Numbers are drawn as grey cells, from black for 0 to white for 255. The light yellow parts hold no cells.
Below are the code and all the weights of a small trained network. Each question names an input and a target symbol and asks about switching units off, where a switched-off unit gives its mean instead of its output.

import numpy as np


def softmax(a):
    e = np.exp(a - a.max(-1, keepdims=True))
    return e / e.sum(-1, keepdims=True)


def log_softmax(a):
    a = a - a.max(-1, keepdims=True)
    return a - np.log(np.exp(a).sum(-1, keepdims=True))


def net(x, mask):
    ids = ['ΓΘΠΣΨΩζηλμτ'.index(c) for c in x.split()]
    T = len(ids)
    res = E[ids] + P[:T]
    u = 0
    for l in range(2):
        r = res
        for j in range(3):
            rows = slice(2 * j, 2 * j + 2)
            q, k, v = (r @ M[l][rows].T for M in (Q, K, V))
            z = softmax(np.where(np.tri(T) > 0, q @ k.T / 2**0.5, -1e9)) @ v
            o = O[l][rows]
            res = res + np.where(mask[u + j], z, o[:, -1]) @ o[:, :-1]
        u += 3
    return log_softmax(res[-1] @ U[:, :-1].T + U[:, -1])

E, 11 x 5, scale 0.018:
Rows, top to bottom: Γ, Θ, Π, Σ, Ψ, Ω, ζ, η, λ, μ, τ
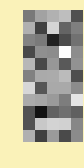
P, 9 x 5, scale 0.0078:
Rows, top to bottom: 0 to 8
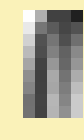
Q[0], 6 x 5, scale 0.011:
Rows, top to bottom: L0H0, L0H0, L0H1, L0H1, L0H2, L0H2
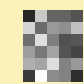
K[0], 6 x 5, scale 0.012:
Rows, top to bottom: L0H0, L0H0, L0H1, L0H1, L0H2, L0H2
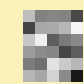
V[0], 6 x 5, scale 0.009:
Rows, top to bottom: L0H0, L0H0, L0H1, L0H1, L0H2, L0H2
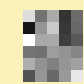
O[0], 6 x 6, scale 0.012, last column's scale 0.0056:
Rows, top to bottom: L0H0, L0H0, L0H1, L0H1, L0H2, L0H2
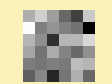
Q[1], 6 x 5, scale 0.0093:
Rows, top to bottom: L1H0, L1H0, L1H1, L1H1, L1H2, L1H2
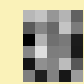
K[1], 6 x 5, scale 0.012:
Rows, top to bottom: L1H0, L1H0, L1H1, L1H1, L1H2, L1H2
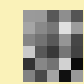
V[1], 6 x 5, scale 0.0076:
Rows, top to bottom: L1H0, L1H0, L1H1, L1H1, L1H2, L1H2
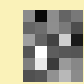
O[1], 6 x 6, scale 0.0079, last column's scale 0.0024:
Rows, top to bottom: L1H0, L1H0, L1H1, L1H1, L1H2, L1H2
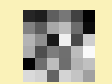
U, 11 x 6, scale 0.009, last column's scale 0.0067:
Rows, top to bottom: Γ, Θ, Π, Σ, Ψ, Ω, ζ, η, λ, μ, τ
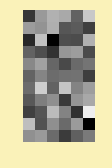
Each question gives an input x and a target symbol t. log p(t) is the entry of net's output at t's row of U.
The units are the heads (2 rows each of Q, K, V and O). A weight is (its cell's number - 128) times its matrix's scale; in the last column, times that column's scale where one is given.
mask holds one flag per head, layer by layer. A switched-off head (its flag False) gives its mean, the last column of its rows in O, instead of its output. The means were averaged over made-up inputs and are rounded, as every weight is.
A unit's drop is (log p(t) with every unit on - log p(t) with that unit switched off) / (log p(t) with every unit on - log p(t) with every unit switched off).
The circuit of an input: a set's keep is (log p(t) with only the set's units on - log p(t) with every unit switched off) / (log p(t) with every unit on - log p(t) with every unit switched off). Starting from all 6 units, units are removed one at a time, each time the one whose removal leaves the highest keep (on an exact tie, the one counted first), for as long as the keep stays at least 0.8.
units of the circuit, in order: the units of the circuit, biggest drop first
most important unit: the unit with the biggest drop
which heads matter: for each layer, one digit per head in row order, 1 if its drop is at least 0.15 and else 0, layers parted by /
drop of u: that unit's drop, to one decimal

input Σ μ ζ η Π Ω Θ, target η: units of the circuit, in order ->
[L0H2, L1H1]
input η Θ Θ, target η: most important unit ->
L1H2
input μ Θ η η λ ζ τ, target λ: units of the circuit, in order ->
[L0H1, L1H0]
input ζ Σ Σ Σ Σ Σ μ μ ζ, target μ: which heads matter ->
100 / 001
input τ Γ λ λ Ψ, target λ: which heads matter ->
010 / 100
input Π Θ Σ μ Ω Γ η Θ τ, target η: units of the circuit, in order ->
[L1H1, L0H2]
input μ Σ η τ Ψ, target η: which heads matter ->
001 / 010
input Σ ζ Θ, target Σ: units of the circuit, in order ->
[L0H0, L0H1]
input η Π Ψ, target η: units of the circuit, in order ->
[L1H2, L0H1, L1H1, L0H2]
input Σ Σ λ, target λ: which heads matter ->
011 / 100
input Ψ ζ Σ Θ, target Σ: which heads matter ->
100 / 000
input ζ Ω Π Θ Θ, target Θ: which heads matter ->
101 / 000
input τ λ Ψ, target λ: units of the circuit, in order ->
[L0H2, L1H0]
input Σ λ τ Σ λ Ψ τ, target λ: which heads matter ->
011 / 110
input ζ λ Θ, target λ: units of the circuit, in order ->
[L1H0, L0H2]
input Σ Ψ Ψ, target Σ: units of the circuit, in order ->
[L0H0, L0H1]
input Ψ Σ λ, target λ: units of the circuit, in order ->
[L1H0, L0H1]
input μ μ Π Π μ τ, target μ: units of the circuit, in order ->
[L0H0]
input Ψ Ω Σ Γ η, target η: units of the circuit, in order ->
[L1H1, L0H2]
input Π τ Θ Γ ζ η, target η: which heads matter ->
001 / 011
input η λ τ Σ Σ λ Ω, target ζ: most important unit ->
L1H2
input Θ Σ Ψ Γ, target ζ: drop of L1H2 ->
0.0
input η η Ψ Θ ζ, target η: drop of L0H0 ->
0.1
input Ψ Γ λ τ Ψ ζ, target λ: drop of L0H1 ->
0.3
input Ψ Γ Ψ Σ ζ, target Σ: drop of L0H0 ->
0.6
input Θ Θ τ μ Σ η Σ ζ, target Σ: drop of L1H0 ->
0.2
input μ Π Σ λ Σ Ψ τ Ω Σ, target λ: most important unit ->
L0H1
